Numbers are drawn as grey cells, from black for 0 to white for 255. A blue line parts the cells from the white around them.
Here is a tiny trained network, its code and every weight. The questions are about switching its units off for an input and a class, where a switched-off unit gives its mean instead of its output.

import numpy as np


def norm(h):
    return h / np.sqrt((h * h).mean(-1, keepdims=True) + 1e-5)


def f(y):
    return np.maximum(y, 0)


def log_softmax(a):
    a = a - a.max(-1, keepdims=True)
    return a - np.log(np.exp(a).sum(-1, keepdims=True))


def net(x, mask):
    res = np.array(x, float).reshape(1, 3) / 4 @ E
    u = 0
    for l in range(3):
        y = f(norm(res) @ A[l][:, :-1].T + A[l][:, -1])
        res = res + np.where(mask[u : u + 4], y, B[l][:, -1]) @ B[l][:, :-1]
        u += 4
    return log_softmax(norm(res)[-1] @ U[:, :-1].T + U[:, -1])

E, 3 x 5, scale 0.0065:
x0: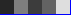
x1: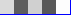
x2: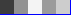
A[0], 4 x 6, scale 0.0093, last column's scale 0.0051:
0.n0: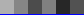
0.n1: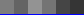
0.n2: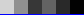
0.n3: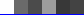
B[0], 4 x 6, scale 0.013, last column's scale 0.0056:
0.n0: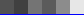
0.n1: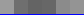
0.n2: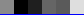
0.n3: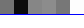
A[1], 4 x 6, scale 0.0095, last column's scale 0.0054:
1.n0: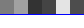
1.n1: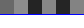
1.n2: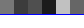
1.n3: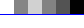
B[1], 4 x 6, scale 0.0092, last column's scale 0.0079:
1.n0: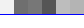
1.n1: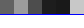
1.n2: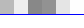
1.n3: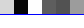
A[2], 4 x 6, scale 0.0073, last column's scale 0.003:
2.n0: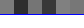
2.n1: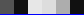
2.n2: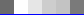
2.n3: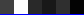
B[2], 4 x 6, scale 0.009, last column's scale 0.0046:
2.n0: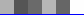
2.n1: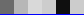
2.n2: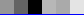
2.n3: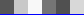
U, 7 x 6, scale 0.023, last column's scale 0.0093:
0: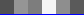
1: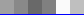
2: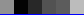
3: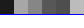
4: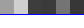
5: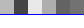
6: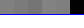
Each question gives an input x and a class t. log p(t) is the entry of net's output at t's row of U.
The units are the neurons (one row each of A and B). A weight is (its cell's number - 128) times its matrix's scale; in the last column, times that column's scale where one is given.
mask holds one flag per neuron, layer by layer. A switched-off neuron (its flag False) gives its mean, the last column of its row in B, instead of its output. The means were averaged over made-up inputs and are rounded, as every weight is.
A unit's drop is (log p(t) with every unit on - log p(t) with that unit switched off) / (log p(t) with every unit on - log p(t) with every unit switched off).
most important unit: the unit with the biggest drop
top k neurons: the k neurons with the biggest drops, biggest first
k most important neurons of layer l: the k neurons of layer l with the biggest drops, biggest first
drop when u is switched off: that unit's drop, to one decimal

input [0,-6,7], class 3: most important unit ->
1.n2
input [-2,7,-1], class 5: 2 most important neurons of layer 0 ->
[0.n0 0.n2]
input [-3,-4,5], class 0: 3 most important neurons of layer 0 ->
[0.n2 0.n0 0.n3]
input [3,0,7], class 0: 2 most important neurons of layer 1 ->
[1.n2 1.n1]
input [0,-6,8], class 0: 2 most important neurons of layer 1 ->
[1.n1 1.n2]
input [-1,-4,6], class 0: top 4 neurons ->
[0.n2 1.n1 1.n2 0.n3]
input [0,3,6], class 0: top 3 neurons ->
[0.n2 1.n2 2.n1]
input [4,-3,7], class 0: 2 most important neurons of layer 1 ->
[1.n1 1.n2]
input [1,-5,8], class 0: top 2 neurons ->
[0.n2 1.n1]
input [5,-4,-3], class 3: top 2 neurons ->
[2.n3 1.n1]
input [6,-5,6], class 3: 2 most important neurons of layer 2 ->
[2.n0 2.n3]
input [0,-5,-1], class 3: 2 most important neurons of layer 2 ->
[2.n3 2.n2]
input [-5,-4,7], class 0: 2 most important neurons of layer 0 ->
[0.n2 0.n3]
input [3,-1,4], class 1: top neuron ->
[0.n3]
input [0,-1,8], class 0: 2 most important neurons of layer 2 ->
[2.n2 2.n1]
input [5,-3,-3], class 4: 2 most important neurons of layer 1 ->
[1.n0 1.n2]
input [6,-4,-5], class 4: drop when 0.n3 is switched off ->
0.2
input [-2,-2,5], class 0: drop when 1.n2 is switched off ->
0.2
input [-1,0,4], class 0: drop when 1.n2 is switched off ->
0.3
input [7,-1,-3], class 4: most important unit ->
1.n1
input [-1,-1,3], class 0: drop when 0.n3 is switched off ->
0.2
